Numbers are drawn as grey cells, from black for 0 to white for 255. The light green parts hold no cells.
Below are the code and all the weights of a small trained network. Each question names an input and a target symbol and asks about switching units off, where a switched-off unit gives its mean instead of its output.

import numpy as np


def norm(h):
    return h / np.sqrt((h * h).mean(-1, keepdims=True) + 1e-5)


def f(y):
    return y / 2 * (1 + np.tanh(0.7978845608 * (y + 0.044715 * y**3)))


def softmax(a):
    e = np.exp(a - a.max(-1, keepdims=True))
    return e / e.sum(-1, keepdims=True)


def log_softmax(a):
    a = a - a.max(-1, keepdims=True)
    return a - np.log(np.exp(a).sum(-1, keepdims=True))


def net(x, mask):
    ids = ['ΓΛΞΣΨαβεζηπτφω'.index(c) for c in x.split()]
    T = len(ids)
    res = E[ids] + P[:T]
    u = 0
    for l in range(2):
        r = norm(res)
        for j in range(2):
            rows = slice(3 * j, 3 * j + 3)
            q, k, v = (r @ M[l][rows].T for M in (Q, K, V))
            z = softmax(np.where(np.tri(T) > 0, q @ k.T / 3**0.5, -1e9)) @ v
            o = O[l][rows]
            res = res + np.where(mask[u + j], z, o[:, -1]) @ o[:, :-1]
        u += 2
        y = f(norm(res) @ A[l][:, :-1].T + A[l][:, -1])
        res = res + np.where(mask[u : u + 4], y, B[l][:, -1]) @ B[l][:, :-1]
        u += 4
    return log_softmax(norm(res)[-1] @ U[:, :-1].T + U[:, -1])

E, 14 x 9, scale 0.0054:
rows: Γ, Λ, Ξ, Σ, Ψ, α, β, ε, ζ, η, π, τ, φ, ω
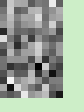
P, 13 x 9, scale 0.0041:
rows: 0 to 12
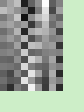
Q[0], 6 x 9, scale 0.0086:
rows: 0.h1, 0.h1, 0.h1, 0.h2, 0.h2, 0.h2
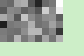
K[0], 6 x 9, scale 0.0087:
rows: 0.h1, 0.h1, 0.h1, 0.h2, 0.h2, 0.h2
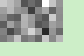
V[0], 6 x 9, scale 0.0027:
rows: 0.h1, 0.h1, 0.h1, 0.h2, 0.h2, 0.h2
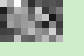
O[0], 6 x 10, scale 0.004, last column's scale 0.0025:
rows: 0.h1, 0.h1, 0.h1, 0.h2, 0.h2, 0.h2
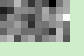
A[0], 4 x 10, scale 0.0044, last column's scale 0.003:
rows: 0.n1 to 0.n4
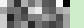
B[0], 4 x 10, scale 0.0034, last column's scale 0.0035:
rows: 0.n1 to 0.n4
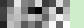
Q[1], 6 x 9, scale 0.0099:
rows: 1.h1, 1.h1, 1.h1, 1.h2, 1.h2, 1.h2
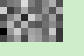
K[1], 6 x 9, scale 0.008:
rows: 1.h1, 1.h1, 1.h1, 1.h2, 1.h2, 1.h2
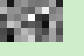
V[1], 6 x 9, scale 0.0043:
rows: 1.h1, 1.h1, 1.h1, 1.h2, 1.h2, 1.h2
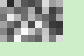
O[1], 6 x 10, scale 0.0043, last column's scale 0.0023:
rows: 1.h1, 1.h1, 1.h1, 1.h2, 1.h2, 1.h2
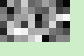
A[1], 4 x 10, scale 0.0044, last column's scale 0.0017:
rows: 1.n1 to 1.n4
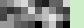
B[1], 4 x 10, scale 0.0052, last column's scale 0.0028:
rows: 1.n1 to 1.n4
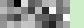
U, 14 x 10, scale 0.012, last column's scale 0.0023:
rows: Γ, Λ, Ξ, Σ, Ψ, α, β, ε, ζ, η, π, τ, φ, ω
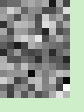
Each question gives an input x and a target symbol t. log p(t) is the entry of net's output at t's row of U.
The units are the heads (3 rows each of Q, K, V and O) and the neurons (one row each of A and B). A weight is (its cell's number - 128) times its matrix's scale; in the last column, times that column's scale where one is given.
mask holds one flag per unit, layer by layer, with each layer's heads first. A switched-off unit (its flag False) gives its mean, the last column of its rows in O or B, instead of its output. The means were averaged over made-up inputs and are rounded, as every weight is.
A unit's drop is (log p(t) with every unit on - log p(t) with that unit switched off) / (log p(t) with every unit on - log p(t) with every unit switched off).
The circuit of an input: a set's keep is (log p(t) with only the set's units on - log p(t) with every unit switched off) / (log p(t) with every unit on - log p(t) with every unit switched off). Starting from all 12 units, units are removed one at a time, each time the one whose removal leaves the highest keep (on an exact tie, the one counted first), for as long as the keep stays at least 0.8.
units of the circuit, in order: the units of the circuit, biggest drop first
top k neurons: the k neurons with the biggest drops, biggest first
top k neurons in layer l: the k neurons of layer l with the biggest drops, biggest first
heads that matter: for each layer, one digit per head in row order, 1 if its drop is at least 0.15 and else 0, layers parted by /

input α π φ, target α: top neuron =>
(0.n3)
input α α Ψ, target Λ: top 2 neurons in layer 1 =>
(1.n4; 1.n2)
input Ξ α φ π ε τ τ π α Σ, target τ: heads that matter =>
10 / 10
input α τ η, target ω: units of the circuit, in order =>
(1.h1; 1.n2)
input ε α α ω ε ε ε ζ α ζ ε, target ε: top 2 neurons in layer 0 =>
(0.n2; 0.n3)
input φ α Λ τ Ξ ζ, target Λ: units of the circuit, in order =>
(1.h2; 1.n4; 0.n3)
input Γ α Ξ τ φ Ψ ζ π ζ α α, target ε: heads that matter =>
11 / 10
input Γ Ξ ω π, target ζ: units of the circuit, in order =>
(0.n3; 1.h1; 1.n2; 0.h2)
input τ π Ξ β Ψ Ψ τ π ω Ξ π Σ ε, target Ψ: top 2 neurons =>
(1.n2; 0.n2)
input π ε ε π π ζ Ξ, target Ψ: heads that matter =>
00 / 10
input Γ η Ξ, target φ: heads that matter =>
00 / 11
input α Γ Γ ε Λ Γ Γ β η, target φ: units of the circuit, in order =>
(1.h1; 1.h2; 1.n2)
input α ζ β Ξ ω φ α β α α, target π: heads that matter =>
00 / 11
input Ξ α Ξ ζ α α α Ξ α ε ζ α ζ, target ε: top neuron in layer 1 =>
(1.n2)
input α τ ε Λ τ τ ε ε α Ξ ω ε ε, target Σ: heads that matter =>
00 / 01
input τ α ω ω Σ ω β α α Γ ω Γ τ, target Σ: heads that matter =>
00 / 01
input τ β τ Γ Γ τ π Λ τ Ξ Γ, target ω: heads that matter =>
01 / 10
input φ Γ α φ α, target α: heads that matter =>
00 / 01
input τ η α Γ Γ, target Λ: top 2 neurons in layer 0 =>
(0.n3; 0.n1)
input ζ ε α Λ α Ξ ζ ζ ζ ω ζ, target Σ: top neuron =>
(1.n1)
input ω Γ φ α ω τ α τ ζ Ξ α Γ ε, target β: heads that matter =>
11 / 11
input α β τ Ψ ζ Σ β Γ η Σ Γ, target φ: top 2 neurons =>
(0.n3; 1.n4)
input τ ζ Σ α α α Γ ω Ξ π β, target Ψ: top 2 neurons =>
(0.n2; 1.n2)
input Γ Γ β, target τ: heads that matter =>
11 / 10
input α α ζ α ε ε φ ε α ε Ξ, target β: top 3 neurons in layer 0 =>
(0.n2; 0.n3; 0.n1)
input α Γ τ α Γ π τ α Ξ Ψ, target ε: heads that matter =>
01 / 10
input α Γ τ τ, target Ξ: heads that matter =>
00 / 10
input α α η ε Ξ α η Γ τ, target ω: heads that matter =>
00 / 10
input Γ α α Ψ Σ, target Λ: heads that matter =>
00 / 00
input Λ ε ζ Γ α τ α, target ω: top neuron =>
(0.n3)
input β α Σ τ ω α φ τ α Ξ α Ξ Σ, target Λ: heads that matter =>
01 / 11
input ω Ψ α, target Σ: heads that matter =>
00 / 01
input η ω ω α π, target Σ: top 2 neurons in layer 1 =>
(1.n3; 1.n1)
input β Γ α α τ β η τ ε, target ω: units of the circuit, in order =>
(1.h1)
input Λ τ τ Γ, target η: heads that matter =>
00 / 00
